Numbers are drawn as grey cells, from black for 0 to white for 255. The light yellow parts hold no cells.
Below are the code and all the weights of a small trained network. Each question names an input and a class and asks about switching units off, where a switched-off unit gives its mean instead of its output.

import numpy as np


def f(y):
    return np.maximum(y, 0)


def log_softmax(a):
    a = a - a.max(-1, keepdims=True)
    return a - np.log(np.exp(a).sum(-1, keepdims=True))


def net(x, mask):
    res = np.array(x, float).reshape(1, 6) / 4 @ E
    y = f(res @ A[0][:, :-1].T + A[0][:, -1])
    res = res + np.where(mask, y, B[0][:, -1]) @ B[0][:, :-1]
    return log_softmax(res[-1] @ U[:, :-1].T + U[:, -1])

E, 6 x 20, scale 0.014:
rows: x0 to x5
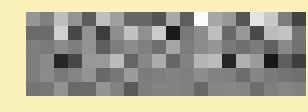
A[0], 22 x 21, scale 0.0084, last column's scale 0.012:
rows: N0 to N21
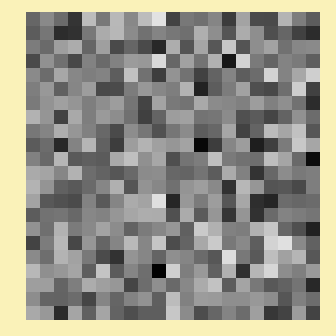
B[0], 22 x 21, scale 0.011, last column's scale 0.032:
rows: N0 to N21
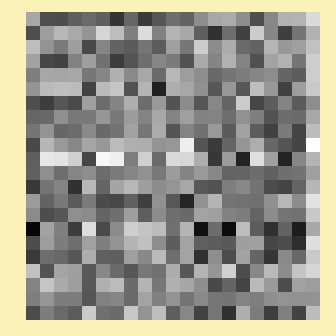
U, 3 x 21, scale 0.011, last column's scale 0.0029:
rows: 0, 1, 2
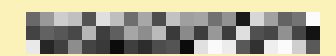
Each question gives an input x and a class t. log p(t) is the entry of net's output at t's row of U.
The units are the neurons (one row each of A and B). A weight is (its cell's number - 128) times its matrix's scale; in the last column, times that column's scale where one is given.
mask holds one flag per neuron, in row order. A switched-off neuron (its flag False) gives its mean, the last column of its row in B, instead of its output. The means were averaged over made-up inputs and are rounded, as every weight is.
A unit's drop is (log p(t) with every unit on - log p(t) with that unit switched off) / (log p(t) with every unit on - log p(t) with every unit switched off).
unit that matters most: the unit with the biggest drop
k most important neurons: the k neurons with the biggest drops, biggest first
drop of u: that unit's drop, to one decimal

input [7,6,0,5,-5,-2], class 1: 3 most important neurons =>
[N15; N5; N6]
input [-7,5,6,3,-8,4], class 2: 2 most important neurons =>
[N0; N13]
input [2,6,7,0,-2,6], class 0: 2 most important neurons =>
[N10; N17]
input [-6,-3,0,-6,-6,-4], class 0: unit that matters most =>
N5
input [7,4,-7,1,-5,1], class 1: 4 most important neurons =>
[N15; N5; N6; N1]
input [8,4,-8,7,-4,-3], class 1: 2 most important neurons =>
[N15; N5]
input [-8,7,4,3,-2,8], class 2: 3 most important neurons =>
[N0; N13; N3]
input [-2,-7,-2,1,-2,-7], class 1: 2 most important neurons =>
[N21; N10]
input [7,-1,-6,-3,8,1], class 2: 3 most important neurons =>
[N9; N18; N10]
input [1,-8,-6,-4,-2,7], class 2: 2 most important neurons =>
[N18; N9]
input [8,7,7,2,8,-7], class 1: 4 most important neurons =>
[N15; N5; N6; N16]
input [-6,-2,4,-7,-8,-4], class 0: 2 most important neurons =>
[N5; N4]
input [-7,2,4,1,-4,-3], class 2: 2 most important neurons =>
[N0; N13]
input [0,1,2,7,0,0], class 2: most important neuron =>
[N9]
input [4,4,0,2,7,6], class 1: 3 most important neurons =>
[N5; N15; N18]
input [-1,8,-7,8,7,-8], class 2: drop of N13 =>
0.2
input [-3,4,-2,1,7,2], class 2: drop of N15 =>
0.1
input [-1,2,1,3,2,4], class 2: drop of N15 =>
0.1
